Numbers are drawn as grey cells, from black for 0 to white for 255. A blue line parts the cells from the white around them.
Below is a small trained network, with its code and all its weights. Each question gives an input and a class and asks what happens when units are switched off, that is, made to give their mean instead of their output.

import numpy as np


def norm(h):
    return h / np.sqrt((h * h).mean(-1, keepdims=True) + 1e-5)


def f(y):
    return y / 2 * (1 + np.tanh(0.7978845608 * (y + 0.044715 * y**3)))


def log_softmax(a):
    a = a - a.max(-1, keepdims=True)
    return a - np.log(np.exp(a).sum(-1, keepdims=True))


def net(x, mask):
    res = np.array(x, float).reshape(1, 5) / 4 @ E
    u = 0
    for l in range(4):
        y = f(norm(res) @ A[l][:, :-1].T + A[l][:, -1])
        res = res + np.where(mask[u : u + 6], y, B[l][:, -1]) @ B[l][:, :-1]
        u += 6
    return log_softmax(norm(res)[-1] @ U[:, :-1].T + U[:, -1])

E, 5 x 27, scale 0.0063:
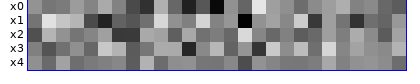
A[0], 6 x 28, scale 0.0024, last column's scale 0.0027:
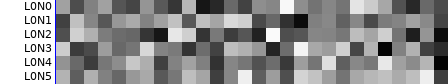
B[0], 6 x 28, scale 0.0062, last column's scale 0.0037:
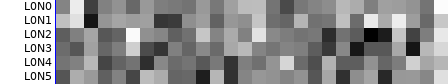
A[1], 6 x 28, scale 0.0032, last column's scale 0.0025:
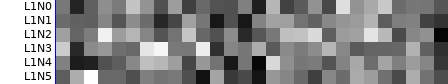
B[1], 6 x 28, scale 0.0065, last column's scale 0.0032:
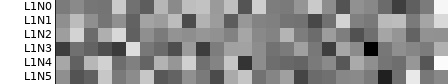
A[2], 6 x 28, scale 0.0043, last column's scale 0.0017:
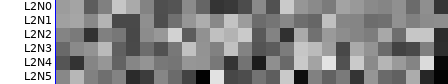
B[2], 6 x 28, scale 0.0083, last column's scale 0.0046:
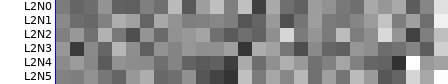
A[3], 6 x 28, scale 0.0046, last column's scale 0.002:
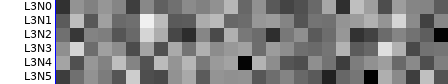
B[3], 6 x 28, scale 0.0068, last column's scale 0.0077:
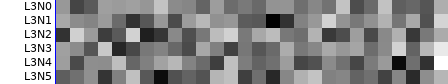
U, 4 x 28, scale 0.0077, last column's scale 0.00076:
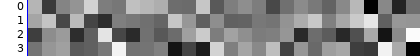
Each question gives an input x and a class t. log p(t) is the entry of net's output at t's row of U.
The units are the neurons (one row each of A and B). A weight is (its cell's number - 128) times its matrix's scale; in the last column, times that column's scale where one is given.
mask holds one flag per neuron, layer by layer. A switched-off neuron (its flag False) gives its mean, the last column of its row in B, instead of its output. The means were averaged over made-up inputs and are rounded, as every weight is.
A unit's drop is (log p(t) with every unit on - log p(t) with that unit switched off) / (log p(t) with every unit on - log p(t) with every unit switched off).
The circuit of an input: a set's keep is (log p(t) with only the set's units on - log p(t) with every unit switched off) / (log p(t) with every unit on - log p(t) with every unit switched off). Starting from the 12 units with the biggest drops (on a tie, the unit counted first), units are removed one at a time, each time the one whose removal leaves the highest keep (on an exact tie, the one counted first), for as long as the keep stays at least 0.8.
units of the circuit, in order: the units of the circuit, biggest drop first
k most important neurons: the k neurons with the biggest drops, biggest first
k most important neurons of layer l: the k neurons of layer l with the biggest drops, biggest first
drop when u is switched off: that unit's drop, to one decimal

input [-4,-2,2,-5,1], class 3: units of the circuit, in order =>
[L2N5]
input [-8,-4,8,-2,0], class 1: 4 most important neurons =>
[L0N1, L3N3, L2N2, L0N3]
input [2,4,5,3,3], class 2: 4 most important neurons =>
[L0N2, L1N4, L1N0, L3N5]
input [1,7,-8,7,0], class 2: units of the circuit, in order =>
[L1N3, L3N2]
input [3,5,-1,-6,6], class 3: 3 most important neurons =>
[L2N5, L1N0, L1N4]
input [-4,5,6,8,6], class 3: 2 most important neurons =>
[L0N5, L2N4]
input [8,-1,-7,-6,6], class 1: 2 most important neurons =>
[L2N0, L0N2]
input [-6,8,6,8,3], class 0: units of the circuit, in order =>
[L2N3, L3N0]
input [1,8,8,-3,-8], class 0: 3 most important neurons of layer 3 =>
[L3N4, L3N0, L3N2]
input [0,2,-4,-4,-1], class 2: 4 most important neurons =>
[L0N5, L0N4, L3N2, L1N3]
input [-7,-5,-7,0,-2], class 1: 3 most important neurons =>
[L2N2, L0N1, L0N2]
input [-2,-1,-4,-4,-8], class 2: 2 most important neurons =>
[L0N5, L1N3]
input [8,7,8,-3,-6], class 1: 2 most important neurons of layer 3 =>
[L3N3, L3N2]
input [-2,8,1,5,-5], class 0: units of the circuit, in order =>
[L2N3]
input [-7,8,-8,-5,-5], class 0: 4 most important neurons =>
[L2N1, L2N3, L0N2, L1N1]
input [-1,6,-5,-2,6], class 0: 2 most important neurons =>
[L2N3, L0N2]
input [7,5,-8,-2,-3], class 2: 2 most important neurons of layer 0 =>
[L0N3, L0N1]
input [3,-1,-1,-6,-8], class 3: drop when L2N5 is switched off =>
0.9
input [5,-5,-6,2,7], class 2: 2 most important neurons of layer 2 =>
[L2N1, L2N3]
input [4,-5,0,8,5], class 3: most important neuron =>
[L0N5]
